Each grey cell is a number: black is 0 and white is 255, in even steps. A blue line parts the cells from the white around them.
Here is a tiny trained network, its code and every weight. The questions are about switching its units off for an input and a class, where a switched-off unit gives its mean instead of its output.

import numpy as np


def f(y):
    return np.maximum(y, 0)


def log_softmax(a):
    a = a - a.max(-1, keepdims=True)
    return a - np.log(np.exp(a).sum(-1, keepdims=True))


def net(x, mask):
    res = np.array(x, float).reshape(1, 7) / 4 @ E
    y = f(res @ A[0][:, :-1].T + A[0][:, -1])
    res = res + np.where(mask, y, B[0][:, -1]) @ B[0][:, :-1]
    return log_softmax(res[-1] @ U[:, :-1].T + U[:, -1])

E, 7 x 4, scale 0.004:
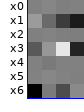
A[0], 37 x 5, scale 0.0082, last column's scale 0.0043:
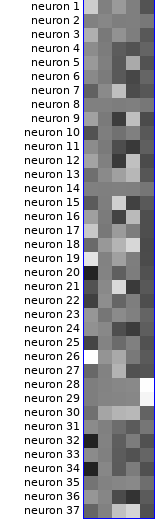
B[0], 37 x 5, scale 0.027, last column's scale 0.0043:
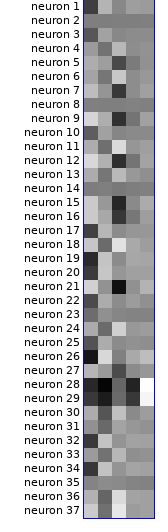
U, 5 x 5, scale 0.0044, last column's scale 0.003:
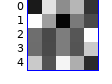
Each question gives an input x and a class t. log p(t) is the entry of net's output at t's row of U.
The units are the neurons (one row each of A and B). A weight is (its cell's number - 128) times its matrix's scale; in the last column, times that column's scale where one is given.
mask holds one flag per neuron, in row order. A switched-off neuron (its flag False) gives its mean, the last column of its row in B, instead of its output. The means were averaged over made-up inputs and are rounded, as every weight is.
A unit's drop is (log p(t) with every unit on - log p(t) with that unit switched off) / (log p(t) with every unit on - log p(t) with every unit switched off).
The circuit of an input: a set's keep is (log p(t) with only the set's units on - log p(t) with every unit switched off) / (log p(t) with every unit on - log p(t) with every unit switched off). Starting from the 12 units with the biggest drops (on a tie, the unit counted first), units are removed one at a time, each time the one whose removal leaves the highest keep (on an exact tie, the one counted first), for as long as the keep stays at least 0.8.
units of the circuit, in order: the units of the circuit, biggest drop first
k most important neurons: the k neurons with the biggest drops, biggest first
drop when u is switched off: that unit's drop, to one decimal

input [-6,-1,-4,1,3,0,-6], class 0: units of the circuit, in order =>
(neuron 26; neuron 19)
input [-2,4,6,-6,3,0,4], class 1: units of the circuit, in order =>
(neuron 12; neuron 9)
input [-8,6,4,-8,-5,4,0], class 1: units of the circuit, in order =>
(neuron 12; neuron 9)
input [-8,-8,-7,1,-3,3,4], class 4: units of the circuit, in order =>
(neuron 37; neuron 18)
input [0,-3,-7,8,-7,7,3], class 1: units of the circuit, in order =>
(neuron 21; neuron 15)
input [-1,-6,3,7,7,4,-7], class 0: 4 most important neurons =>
(neuron 26; neuron 19; neuron 1; neuron 17)
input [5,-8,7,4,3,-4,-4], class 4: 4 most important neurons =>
(neuron 37; neuron 18; neuron 30; neuron 13)
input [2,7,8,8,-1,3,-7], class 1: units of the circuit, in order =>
(neuron 21)
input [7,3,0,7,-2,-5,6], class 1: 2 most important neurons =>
(neuron 21; neuron 15)
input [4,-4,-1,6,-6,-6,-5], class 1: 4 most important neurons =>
(neuron 21; neuron 15; neuron 7; neuron 27)
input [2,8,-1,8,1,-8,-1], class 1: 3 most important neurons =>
(neuron 21; neuron 15; neuron 7)
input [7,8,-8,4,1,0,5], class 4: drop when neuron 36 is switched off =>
0.2
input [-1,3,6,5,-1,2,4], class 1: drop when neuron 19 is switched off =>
0.1
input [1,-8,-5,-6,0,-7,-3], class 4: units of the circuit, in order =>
(neuron 18)
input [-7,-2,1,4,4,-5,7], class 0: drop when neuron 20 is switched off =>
0.2
